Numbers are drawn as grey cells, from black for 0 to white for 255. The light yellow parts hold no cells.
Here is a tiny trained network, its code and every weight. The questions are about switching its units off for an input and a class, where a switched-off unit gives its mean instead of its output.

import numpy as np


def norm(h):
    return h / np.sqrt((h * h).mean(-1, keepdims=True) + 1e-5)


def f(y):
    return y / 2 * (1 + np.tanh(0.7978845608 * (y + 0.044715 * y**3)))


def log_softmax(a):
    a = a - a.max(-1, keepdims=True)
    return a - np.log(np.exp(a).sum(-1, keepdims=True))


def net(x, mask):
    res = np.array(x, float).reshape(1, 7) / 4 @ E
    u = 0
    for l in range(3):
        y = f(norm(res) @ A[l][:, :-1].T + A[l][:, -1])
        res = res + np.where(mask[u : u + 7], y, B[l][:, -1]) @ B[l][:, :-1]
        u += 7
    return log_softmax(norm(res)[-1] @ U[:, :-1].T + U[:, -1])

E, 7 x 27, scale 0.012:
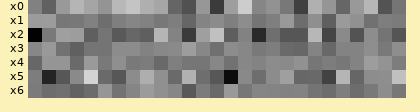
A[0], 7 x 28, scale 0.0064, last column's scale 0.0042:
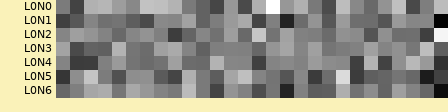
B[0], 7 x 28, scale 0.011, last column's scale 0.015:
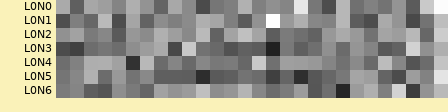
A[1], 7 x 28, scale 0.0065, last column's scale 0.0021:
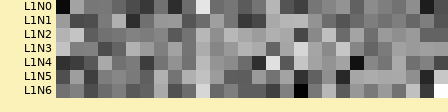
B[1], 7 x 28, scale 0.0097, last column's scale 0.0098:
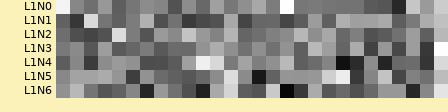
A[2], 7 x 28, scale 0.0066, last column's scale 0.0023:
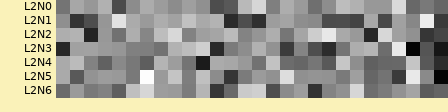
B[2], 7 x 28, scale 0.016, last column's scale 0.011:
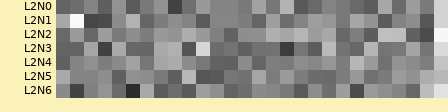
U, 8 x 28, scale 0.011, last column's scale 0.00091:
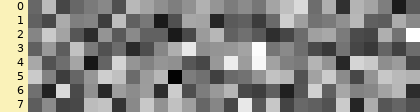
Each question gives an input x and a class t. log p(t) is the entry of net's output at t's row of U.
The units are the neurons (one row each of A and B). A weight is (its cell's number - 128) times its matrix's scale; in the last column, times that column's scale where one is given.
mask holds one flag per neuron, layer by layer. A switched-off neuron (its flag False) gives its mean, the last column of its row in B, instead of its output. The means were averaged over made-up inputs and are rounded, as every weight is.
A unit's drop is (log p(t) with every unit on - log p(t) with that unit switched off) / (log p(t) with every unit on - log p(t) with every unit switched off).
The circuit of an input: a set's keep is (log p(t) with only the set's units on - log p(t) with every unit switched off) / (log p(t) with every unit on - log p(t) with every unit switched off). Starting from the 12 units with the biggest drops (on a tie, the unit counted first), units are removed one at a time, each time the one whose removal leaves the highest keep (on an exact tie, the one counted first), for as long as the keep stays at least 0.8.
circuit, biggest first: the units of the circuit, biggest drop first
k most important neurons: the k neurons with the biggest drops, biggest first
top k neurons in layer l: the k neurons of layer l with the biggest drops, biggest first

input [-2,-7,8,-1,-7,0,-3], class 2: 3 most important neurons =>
(L0N5, L0N0, L1N0)
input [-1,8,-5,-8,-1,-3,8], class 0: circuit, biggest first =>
(L0N0)
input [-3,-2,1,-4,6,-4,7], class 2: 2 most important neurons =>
(L0N0, L0N5)
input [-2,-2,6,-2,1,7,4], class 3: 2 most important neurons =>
(L0N0, L1N0)
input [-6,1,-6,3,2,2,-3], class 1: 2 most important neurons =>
(L0N2, L0N0)
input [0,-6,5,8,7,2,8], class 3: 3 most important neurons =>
(L0N0, L0N1, L1N0)
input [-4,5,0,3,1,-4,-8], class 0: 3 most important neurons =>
(L0N0, L0N2, L1N2)
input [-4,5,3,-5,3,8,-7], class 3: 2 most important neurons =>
(L0N0, L1N4)
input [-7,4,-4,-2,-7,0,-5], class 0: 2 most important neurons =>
(L0N0, L0N5)
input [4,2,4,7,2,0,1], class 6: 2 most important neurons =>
(L0N5, L1N6)
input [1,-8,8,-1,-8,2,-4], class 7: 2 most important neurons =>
(L0N6, L0N1)
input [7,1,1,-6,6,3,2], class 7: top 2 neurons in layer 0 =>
(L0N6, L0N5)
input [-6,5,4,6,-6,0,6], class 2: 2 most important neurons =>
(L0N5, L1N4)
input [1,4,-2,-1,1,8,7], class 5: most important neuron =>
(L0N3)
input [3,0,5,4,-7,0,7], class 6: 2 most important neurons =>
(L0N5, L1N6)
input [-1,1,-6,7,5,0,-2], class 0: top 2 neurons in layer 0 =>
(L0N0, L0N5)
